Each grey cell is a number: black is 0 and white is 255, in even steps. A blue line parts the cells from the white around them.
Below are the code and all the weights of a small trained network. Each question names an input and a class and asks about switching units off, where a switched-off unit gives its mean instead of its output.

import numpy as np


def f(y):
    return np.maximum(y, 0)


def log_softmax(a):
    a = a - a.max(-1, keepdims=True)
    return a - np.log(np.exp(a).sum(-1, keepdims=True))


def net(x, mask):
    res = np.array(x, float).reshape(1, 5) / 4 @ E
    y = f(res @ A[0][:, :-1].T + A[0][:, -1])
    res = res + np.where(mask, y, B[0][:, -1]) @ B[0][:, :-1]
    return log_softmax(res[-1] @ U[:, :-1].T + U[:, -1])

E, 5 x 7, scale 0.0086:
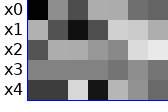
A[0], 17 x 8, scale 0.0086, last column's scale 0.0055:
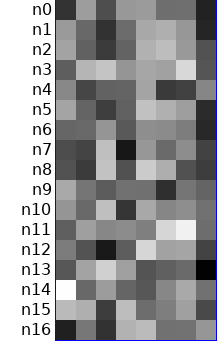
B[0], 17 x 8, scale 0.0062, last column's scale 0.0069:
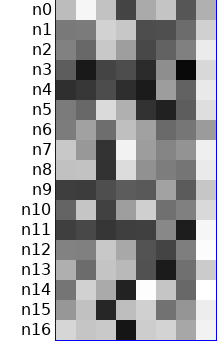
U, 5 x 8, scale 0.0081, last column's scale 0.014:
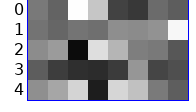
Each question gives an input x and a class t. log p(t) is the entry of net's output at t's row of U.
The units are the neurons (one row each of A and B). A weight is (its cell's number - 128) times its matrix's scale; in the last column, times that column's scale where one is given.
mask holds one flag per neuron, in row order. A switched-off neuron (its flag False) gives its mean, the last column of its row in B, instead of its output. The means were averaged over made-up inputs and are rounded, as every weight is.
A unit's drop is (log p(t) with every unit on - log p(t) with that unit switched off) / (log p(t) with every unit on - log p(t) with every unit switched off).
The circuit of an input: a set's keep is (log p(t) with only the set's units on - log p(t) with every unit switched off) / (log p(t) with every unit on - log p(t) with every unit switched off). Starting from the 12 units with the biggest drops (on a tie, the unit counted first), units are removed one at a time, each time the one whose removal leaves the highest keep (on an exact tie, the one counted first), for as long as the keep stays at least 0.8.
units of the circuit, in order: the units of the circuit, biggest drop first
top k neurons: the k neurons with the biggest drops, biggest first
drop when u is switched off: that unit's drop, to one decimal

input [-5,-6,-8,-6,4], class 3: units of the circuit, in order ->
n4
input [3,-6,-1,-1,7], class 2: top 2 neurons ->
n7, n8
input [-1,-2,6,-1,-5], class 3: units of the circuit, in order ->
n11, n3
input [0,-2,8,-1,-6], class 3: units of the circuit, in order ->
n11, n3
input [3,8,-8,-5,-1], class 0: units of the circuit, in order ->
n12, n5
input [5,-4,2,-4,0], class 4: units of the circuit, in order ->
n16, n0
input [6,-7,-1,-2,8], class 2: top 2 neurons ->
n7, n8
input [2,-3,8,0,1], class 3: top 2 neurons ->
n3, n11
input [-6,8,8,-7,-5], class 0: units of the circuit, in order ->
n5, n1
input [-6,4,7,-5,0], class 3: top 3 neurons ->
n11, n3, n16
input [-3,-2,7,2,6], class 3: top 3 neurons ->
n3, n11, n15
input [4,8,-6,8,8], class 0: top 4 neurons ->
n12, n5, n2, n1
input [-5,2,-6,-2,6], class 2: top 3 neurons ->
n7, n8, n10
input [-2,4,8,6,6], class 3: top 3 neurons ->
n11, n3, n15
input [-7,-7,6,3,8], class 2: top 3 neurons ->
n7, n10, n8
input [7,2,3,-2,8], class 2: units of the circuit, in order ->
n8
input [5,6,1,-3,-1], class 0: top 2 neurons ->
n12, n5
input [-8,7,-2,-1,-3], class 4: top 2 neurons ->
n14, n13
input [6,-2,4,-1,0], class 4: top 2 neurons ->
n16, n0
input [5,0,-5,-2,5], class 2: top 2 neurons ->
n8, n7
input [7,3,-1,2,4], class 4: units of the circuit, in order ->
n16
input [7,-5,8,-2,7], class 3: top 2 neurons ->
n3, n11
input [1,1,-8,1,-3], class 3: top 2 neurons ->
n4, n9
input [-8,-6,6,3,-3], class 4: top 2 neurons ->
n14, n5
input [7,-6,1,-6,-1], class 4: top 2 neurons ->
n16, n0
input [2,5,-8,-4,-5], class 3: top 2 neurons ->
n4, n9
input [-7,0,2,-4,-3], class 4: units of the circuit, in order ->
n14
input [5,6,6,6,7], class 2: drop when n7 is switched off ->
0.6
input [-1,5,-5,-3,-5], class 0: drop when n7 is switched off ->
0.1
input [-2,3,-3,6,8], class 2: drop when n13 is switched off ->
0.0
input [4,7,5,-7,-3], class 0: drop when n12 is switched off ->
0.2
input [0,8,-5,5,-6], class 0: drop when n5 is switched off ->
0.2
